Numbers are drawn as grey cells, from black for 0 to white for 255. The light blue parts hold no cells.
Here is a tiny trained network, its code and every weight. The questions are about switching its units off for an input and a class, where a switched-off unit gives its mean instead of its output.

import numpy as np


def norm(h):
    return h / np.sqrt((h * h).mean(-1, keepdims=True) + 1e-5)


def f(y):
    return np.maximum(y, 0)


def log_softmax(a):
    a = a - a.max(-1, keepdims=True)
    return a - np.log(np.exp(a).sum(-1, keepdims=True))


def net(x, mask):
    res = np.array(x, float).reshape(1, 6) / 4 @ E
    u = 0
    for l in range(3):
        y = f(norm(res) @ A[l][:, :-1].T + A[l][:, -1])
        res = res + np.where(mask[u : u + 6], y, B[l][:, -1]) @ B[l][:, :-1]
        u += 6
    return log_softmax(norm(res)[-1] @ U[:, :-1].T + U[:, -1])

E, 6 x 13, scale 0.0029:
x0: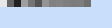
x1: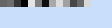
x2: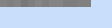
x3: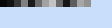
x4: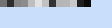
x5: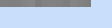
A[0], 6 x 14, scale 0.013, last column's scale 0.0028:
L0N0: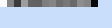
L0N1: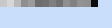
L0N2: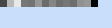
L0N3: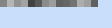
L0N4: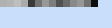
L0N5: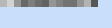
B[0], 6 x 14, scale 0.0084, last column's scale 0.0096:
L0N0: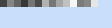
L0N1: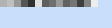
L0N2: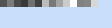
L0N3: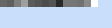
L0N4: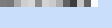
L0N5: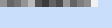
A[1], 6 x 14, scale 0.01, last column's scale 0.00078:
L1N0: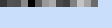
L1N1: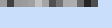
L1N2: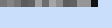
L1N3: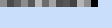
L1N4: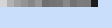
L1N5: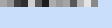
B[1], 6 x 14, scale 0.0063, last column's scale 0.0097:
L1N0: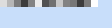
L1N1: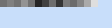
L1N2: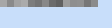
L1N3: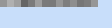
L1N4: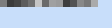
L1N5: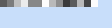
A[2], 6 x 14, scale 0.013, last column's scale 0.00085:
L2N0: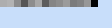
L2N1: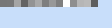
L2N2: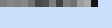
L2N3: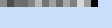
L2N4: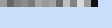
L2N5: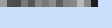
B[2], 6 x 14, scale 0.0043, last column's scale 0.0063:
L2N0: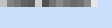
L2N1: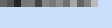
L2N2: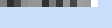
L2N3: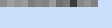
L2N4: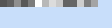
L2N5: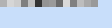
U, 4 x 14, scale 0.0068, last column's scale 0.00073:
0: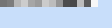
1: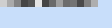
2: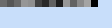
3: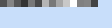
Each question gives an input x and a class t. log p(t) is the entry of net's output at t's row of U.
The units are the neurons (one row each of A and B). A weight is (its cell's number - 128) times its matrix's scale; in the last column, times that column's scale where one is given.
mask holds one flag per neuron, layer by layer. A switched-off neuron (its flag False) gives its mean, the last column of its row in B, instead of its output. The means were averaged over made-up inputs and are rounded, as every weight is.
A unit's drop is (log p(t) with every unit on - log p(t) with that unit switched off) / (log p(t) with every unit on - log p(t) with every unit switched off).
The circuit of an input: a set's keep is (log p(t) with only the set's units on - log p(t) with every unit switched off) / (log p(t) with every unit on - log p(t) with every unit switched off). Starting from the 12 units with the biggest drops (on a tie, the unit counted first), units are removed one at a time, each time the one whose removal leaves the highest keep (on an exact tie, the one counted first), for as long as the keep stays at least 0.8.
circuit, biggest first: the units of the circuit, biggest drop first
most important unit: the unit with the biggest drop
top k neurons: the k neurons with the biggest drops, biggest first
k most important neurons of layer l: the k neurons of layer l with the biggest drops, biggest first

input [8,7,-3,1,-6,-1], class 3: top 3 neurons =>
[L0N0, L0N4, L1N1]
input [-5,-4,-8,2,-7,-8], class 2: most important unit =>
L0N3
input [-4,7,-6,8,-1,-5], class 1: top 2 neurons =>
[L1N0, L0N5]
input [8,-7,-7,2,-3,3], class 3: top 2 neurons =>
[L0N0, L1N5]
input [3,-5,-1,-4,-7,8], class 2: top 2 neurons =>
[L0N3, L0N5]
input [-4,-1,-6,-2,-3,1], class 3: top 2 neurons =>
[L0N2, L1N1]
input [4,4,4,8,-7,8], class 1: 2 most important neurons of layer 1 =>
[L1N0, L1N1]
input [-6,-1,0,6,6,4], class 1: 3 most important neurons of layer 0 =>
[L0N4, L0N5, L0N0]
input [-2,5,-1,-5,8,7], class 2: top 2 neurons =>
[L0N1, L1N1]
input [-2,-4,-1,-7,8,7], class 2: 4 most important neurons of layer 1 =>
[L1N1, L1N0, L1N5, L1N3]
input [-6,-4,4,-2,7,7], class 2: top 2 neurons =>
[L1N1, L0N0]
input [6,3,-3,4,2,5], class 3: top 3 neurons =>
[L0N0, L0N3, L0N1]
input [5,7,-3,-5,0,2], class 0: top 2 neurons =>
[L1N5, L0N2]
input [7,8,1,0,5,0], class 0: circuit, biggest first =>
[L1N5]
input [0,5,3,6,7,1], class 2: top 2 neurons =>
[L0N3, L0N1]
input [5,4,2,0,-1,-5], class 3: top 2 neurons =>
[L0N0, L0N4]
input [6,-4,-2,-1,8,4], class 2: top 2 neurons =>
[L1N1, L0N2]
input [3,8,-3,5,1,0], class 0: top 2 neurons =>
[L1N5, L0N3]
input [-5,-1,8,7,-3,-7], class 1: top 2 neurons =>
[L1N0, L0N0]
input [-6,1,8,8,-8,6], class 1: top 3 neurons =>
[L1N0, L0N0, L1N1]
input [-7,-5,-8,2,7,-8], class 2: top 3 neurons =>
[L1N1, L0N0, L1N5]
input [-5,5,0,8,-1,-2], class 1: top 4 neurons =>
[L1N0, L0N5, L0N0, L0N4]
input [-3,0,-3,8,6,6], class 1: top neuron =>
[L0N4]
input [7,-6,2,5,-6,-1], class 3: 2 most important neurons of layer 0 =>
[L0N0, L0N1]
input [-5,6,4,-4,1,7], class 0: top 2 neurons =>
[L1N5, L0N0]
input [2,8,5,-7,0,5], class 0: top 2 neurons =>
[L1N5, L1N0]
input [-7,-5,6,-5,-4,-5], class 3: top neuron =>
[L0N2]
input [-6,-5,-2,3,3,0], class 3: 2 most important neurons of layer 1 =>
[L1N5, L1N4]
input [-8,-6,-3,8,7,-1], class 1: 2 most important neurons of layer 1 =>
[L1N0, L1N5]
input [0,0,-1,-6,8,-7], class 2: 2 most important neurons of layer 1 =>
[L1N1, L1N0]
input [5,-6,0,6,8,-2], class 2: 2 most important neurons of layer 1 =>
[L1N1, L1N5]
